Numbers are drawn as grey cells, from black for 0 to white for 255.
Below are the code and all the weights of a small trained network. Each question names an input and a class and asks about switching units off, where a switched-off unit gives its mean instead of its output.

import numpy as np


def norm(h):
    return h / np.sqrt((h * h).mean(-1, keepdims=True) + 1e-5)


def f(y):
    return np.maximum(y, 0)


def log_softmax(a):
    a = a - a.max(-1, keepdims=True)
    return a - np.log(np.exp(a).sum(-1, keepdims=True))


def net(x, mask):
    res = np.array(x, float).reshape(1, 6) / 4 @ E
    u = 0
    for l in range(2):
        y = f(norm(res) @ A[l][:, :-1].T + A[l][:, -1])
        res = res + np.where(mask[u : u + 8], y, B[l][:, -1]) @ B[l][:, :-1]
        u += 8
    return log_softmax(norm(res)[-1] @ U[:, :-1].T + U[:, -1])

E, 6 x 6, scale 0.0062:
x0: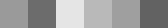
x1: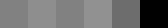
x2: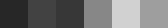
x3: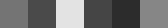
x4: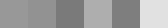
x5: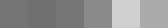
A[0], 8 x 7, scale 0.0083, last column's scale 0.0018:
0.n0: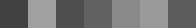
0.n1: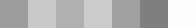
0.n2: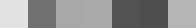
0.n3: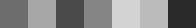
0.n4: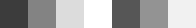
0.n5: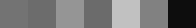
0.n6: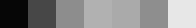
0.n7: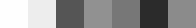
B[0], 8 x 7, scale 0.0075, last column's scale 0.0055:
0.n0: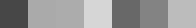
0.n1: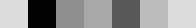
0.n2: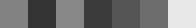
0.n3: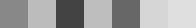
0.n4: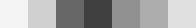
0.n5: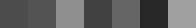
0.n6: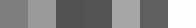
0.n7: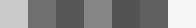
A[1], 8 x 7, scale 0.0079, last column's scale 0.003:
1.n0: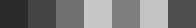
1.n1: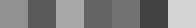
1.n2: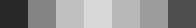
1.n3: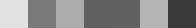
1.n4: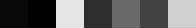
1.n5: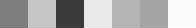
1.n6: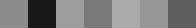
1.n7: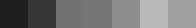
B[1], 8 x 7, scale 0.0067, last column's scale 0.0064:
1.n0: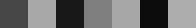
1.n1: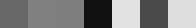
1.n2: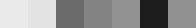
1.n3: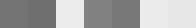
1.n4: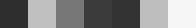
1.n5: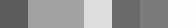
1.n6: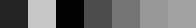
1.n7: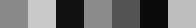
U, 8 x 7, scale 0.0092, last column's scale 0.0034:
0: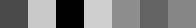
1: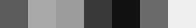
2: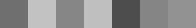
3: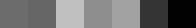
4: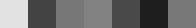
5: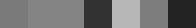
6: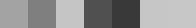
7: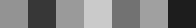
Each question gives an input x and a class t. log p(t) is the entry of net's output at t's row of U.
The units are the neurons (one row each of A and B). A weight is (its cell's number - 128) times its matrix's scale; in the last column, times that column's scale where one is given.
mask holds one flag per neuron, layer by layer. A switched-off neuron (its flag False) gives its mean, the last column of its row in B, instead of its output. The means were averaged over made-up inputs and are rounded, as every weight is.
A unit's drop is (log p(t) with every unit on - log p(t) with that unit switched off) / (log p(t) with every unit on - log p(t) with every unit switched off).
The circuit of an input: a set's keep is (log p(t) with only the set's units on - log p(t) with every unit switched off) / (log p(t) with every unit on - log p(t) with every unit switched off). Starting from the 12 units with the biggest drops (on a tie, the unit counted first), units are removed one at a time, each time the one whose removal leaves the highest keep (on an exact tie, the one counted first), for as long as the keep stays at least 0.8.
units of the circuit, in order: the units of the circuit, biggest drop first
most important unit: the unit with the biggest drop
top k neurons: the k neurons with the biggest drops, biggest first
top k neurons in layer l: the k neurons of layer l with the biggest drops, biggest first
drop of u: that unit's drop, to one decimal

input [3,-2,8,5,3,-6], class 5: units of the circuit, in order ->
[0.n4; 0.n6; 1.n4]
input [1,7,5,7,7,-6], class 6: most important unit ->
0.n4
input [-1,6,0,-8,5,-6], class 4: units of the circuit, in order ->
[0.n7; 0.n1]
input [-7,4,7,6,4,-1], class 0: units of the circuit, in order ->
[0.n2; 0.n0; 1.n0]
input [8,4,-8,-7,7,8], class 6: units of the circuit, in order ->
[1.n3; 0.n4; 0.n2]
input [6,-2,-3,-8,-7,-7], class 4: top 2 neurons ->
[0.n7; 1.n4]
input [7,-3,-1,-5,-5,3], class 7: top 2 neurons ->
[0.n1; 1.n4]
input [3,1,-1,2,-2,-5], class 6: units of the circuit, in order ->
[0.n4; 1.n3]
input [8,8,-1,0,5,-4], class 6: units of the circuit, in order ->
[1.n3; 0.n4]
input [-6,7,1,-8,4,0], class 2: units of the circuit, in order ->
[1.n5; 1.n1; 0.n6; 0.n0]
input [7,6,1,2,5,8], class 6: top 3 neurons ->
[0.n4; 1.n3; 0.n1]
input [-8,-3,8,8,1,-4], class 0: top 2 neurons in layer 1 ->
[1.n7; 1.n0]
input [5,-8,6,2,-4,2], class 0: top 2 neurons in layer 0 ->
[0.n2; 0.n3]
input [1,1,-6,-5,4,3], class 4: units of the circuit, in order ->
[0.n7]
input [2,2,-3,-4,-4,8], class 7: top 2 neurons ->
[0.n1; 1.n7]
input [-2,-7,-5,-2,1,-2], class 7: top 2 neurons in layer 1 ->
[1.n4; 1.n1]
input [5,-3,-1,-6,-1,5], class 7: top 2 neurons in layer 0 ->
[0.n1; 0.n0]
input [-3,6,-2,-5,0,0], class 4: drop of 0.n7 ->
0.1
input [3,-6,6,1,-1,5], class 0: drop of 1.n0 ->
0.0
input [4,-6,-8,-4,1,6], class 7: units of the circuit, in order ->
[0.n1]
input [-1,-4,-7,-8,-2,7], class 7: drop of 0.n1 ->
0.3
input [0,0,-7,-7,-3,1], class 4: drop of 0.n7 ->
0.3
